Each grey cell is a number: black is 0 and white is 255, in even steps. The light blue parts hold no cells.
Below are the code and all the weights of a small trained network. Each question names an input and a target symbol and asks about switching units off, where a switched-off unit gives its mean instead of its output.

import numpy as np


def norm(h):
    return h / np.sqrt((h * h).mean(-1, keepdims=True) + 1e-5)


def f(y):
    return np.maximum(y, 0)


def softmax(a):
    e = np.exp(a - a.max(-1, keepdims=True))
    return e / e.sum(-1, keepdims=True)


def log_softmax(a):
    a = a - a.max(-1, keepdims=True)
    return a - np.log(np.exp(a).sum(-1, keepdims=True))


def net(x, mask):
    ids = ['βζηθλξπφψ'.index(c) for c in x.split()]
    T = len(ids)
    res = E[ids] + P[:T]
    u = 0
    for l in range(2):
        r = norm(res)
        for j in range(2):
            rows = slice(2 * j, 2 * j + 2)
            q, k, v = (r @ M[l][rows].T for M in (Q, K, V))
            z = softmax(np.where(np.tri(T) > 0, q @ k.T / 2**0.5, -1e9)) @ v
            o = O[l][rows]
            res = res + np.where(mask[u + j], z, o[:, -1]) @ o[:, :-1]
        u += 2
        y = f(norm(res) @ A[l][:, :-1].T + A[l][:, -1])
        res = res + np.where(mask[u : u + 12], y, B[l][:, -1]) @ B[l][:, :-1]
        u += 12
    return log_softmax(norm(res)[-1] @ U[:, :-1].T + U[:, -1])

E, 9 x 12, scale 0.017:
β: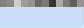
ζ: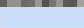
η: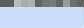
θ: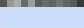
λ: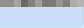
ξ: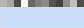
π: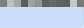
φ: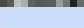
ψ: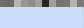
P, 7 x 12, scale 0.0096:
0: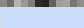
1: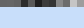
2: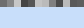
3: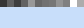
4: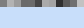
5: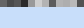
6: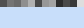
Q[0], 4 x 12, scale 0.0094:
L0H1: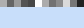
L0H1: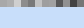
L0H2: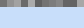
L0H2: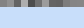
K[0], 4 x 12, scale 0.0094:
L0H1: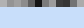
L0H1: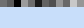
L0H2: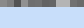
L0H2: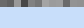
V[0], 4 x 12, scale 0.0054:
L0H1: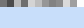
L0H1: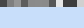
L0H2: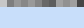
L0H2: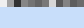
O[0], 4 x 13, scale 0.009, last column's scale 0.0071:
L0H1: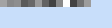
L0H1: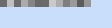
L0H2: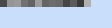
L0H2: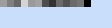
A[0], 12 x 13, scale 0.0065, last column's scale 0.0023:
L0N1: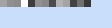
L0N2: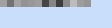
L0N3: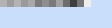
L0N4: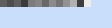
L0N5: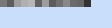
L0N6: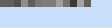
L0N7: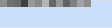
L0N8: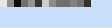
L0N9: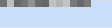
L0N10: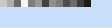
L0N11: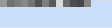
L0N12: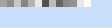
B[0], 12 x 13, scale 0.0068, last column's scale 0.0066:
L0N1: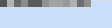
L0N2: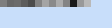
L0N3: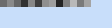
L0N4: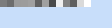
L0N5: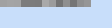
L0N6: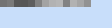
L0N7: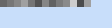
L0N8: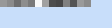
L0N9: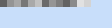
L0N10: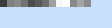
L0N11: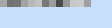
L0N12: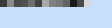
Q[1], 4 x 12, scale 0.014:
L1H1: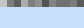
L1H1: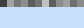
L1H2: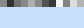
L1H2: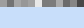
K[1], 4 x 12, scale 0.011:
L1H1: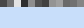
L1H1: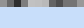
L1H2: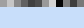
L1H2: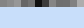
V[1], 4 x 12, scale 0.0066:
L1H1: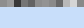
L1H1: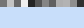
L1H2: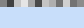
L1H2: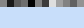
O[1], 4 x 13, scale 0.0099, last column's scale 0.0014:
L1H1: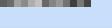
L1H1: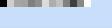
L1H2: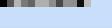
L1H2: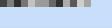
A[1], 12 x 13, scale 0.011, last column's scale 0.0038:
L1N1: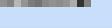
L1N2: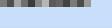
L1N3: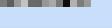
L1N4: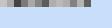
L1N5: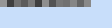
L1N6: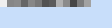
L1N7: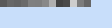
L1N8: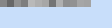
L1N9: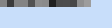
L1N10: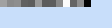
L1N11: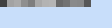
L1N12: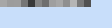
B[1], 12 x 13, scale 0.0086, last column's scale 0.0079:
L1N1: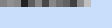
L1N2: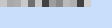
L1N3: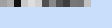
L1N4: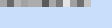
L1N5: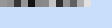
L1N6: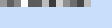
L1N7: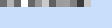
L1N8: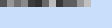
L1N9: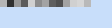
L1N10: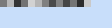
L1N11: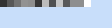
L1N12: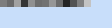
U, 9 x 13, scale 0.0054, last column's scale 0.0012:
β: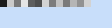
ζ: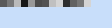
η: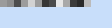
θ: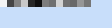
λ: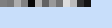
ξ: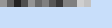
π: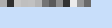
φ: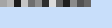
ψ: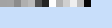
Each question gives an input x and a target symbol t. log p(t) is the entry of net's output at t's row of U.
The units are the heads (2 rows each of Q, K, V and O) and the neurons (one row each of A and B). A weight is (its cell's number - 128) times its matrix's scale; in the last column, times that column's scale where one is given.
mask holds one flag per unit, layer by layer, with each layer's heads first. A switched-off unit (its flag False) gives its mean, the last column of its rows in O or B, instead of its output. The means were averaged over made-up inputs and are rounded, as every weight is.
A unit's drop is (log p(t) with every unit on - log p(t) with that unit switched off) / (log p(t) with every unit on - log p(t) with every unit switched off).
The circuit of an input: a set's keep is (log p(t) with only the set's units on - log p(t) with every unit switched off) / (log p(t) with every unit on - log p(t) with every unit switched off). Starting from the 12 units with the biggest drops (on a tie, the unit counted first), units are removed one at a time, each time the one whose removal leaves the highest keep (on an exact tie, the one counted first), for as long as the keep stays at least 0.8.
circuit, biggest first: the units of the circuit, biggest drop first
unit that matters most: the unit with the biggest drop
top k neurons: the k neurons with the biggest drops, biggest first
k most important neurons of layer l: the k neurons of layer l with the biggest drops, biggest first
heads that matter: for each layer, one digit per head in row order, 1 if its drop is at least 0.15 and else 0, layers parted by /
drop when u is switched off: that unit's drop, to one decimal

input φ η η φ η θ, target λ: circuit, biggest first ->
L1H2; L1H1; L1N2
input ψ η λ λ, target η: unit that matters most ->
L0H1
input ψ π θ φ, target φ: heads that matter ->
10 / 00
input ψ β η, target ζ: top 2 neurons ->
L0N12; L1N1
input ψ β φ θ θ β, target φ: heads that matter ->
10 / 00
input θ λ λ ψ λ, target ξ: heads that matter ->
00 / 11
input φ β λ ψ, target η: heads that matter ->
10 / 00
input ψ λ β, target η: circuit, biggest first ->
L1N10; L0H1
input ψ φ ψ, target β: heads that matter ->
10 / 01
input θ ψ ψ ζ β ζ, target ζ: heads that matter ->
10 / 01
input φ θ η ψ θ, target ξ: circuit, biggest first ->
L1H2; L1H1
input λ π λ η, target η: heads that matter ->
10 / 00
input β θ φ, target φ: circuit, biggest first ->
L0H1; L1N3; L1H1
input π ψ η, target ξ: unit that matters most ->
L1H2
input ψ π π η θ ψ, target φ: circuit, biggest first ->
L0H1; L1N3
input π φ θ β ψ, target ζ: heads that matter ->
10 / 00
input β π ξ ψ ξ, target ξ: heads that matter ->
11 / 01
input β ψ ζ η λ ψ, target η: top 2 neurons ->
L1N10; L1N6
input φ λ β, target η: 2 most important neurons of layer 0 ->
L0N4; L0N3
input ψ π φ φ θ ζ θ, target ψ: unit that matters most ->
L0H1
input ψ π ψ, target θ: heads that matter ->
00 / 01
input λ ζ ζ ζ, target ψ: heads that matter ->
00 / 00
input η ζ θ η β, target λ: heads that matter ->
00 / 01
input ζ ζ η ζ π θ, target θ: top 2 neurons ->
L1N6; L0N4
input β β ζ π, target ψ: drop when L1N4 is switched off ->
0.2
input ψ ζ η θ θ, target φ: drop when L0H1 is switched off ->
0.2
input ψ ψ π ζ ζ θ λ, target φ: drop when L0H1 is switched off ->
0.1
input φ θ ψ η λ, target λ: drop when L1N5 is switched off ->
0.0
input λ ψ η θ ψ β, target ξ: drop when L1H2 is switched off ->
0.1
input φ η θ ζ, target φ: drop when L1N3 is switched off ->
0.2
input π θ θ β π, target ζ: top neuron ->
L1N12
